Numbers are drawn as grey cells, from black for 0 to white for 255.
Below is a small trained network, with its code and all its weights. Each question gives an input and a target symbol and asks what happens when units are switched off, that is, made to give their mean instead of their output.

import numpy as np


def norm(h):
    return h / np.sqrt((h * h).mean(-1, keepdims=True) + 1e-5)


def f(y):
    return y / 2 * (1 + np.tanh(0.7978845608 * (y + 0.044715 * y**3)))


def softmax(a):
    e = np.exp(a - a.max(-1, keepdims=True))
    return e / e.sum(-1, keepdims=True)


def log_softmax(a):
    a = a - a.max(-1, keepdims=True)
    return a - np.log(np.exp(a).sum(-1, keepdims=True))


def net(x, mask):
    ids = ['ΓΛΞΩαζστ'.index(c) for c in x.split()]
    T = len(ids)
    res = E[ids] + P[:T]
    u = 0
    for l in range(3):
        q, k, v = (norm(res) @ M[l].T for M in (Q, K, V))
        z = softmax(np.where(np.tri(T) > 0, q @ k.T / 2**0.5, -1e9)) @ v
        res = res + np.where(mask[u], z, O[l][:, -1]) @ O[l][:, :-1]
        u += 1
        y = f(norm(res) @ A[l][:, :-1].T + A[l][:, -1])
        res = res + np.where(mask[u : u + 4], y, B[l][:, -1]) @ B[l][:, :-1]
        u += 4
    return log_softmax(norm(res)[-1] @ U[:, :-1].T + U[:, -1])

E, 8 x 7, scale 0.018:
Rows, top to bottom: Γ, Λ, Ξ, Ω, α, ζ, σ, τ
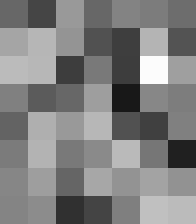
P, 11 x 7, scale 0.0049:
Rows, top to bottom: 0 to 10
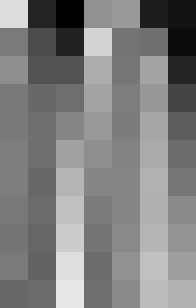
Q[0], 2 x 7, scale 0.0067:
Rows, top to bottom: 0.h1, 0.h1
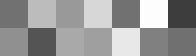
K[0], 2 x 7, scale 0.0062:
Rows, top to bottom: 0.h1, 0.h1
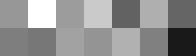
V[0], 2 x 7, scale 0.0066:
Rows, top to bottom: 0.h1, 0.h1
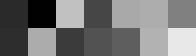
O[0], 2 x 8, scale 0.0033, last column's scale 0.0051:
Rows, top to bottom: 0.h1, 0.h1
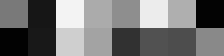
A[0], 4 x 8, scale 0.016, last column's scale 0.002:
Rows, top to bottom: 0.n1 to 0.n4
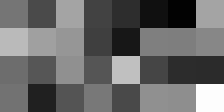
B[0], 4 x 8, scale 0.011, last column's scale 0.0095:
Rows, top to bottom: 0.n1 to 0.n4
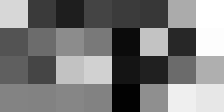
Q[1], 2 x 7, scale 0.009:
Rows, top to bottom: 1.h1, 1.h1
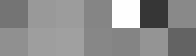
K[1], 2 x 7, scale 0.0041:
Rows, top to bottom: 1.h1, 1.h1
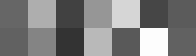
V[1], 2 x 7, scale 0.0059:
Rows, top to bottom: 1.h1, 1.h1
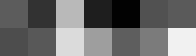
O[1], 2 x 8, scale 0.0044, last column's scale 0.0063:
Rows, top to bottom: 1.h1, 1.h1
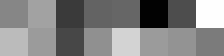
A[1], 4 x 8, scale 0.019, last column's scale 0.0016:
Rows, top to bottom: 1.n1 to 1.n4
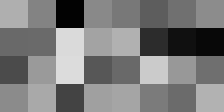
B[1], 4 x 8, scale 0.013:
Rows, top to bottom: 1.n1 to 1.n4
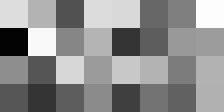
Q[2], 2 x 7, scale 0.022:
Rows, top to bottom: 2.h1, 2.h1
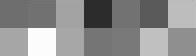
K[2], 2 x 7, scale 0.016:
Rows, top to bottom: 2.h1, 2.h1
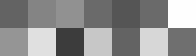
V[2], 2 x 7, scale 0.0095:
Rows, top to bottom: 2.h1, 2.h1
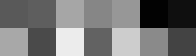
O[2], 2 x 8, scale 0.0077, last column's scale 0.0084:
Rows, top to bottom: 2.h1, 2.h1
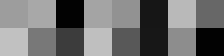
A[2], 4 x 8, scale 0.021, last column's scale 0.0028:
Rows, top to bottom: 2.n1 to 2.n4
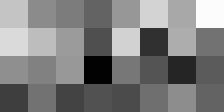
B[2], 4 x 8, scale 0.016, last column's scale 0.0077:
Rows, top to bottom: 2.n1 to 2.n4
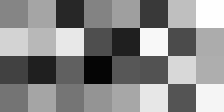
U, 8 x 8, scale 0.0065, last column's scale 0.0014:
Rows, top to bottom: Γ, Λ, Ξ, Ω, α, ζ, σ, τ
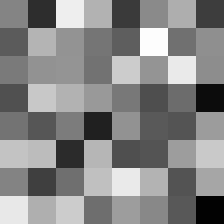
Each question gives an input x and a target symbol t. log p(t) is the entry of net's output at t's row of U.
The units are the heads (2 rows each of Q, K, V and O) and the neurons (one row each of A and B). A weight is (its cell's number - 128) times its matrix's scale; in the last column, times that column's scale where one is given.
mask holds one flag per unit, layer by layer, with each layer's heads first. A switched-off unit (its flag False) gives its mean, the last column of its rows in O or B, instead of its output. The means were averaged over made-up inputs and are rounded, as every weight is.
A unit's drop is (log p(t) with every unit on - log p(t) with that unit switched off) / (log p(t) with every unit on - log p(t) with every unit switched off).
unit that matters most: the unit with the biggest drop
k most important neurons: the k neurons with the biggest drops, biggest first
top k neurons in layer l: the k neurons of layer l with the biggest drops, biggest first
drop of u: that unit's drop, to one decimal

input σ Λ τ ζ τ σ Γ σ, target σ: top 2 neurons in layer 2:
(2.n2 2.n3)
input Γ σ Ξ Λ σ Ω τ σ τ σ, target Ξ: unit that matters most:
0.n2
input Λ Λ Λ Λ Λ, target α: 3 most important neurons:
(0.n2 2.n3 0.n4)
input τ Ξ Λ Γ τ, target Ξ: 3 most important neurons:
(2.n1 0.n1 0.n4)
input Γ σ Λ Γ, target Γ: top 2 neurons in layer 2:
(2.n1 2.n2)
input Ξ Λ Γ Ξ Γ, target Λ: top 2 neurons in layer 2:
(2.n4 2.n3)
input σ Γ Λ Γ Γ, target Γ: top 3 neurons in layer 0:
(0.n4 0.n1 0.n3)
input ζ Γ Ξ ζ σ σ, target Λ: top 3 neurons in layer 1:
(1.n4 1.n1 1.n3)
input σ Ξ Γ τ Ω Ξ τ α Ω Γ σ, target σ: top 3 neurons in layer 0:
(0.n4 0.n1 0.n3)
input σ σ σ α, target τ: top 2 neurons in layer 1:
(1.n1 1.n4)
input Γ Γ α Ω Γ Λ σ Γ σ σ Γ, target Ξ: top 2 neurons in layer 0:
(0.n2 0.n1)
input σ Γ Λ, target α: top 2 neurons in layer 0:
(0.n2 0.n4)
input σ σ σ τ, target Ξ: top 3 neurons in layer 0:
(0.n1 0.n2 0.n3)
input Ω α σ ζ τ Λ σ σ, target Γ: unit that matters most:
0.n4
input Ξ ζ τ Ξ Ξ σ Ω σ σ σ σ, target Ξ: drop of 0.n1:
1.0
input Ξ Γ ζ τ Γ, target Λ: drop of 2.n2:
-0.1
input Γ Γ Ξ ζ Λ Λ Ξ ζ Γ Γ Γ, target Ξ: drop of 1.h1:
0.1
